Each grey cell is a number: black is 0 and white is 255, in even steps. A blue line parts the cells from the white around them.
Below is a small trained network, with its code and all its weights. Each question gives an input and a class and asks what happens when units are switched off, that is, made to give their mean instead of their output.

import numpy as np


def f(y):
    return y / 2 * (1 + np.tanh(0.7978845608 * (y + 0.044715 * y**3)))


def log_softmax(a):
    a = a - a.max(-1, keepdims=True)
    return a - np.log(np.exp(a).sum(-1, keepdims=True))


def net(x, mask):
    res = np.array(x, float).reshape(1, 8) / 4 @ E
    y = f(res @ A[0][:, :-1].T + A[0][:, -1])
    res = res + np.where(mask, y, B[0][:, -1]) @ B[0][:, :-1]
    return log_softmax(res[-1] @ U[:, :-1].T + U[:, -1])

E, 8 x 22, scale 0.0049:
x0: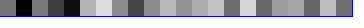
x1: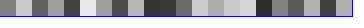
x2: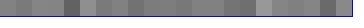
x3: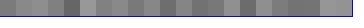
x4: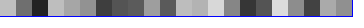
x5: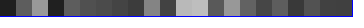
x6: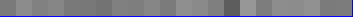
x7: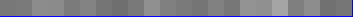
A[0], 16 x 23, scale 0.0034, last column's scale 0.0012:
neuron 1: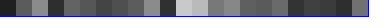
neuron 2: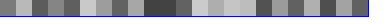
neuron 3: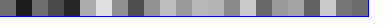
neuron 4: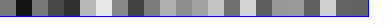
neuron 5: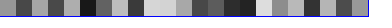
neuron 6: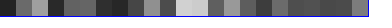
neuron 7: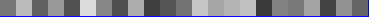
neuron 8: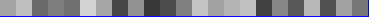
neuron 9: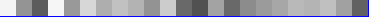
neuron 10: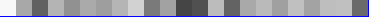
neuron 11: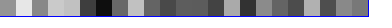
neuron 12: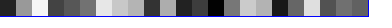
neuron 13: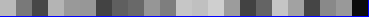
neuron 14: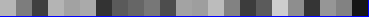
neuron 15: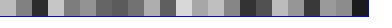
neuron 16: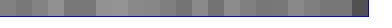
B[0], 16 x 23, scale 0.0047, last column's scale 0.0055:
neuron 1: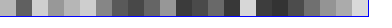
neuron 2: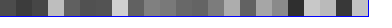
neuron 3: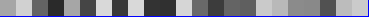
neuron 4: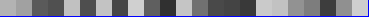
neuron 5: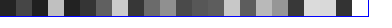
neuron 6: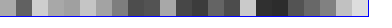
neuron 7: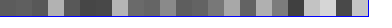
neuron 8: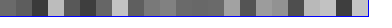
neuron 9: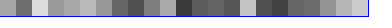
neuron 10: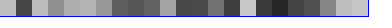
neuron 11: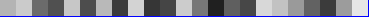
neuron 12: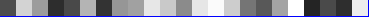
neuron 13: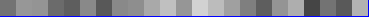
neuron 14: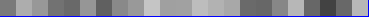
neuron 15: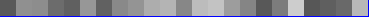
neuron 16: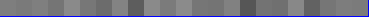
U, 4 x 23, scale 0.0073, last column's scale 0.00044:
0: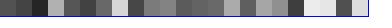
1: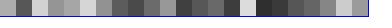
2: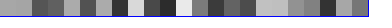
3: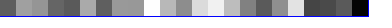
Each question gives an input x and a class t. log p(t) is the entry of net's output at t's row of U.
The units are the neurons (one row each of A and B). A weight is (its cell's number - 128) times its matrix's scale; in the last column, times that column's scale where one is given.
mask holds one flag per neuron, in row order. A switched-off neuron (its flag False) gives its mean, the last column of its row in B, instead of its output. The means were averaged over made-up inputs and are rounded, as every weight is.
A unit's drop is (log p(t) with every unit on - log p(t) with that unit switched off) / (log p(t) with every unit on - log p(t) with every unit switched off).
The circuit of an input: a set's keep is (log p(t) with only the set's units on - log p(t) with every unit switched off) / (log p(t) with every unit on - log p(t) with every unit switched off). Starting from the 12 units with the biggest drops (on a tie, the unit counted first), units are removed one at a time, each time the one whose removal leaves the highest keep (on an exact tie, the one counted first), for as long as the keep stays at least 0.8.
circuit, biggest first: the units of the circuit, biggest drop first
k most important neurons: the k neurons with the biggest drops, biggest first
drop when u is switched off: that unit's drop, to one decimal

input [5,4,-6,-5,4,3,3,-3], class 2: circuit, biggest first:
(neuron 3)
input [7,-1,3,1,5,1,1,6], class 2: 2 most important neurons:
(neuron 3; neuron 4)
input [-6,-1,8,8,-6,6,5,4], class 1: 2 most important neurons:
(neuron 1; neuron 6)
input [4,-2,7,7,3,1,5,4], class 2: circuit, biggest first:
(neuron 3; neuron 4)
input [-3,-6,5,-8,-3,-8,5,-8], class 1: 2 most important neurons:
(neuron 10; neuron 9)
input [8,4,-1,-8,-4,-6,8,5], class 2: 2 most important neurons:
(neuron 4; neuron 3)
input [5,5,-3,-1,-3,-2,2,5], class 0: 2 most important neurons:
(neuron 11; neuron 2)
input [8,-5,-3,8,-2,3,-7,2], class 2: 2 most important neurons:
(neuron 3; neuron 4)
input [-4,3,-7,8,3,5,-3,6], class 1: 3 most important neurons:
(neuron 6; neuron 1; neuron 5)
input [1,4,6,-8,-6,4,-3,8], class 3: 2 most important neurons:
(neuron 12; neuron 5)
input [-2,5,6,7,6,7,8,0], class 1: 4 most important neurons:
(neuron 6; neuron 1; neuron 5; neuron 12)
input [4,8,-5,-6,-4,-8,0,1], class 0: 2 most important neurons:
(neuron 2; neuron 8)
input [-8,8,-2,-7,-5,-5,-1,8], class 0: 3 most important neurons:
(neuron 2; neuron 7; neuron 8)
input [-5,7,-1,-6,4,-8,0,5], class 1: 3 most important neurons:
(neuron 10; neuron 9; neuron 5)
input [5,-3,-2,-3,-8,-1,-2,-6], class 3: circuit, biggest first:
(neuron 12)
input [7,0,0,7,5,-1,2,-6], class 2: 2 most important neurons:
(neuron 3; neuron 4)
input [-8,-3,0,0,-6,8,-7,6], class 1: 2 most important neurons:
(neuron 1; neuron 6)
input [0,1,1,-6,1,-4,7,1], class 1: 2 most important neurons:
(neuron 5; neuron 12)
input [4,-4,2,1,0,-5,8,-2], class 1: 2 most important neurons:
(neuron 9; neuron 10)
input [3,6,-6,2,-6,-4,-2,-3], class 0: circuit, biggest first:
(neuron 2)
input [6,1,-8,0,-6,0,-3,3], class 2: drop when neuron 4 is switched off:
0.6
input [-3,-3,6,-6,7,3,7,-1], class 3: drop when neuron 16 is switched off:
0.0
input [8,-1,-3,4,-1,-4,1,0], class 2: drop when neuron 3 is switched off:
0.1
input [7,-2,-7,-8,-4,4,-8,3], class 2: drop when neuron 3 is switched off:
0.2
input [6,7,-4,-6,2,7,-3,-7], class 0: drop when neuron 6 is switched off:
-0.1
